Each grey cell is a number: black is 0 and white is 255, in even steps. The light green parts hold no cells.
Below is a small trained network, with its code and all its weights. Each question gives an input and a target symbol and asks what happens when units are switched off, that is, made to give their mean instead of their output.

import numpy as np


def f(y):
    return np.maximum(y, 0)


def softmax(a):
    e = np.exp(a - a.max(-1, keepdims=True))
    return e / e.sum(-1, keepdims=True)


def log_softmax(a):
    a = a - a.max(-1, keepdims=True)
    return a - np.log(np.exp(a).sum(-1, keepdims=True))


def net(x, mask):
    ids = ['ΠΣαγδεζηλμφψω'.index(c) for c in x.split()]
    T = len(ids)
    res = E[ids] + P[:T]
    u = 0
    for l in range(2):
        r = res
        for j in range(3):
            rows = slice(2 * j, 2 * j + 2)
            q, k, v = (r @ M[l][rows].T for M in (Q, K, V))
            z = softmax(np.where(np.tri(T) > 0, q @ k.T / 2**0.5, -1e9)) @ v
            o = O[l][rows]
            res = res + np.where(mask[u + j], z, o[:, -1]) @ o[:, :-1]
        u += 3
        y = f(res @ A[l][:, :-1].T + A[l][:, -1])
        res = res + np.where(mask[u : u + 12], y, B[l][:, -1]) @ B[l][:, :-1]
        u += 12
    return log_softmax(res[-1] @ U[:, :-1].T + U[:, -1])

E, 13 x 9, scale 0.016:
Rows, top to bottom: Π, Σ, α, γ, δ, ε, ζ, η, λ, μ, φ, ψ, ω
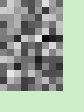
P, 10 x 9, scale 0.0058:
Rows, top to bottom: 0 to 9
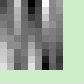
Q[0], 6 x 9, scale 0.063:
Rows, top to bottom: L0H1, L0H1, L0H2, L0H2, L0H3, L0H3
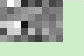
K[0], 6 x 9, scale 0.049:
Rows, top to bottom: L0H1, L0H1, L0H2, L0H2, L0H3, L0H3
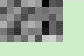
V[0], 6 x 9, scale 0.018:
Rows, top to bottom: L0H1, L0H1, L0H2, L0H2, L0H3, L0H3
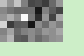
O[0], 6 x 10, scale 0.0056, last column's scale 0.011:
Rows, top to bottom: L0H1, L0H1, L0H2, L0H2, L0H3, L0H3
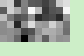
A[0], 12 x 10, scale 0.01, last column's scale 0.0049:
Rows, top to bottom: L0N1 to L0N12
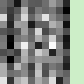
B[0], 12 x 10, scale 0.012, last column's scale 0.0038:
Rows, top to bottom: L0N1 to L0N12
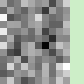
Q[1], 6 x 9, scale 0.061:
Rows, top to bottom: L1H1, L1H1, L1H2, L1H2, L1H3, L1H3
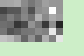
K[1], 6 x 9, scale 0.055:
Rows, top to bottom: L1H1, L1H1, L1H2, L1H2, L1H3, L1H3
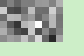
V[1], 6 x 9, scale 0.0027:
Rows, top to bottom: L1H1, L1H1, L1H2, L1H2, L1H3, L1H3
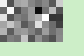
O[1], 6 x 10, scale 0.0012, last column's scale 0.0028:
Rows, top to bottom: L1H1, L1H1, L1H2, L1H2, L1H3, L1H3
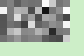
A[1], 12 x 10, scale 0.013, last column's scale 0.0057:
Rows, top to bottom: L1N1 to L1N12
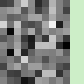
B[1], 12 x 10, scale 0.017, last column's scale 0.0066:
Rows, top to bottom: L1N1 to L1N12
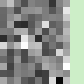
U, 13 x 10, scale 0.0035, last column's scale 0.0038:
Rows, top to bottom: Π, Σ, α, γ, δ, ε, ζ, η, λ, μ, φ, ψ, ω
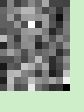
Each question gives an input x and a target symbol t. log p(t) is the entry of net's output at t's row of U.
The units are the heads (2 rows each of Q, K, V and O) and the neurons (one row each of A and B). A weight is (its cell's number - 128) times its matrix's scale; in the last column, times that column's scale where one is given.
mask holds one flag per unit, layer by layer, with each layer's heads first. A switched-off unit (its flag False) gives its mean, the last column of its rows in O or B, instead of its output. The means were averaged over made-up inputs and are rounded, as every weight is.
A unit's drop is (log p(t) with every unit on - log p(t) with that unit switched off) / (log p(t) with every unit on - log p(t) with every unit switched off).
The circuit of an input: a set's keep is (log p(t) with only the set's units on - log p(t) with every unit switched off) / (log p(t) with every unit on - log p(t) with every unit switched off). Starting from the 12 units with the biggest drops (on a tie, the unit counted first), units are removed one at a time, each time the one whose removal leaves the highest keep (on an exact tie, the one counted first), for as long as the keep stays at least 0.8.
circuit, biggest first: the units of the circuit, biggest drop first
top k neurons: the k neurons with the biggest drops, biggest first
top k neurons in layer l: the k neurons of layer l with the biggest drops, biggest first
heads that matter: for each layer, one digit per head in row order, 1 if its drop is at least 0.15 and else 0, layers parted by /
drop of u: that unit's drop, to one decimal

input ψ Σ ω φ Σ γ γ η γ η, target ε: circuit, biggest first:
(L0H1)
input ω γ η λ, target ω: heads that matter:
110 / 000
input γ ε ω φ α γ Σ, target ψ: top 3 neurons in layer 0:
(L0N12; L0N11; L0N10)
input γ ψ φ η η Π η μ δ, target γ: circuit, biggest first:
(L0H1; L1N10)
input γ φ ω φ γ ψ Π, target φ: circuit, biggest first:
(L0H2; L0N10)
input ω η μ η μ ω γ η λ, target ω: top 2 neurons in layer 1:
(L1N2; L1N10)
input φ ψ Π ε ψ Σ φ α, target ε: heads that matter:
101 / 000
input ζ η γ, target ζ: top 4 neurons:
(L1N6; L1N12; L0N10; L0N1)
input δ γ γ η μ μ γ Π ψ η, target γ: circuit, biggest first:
(L0H1; L1N10)
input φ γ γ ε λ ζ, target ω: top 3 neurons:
(L0N7; L1N1; L1N2)
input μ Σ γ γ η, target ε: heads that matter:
110 / 000
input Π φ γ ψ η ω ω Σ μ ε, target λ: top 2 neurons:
(L1N9; L0N5)
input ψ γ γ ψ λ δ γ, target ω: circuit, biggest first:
(L0H1; L0H2; L1N2)
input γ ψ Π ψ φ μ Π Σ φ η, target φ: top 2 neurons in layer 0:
(L0N10; L0N4)
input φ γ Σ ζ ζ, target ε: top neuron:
(L0N1)
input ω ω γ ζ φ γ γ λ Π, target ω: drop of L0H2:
0.2
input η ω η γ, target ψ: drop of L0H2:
1.0
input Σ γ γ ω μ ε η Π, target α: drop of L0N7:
0.1
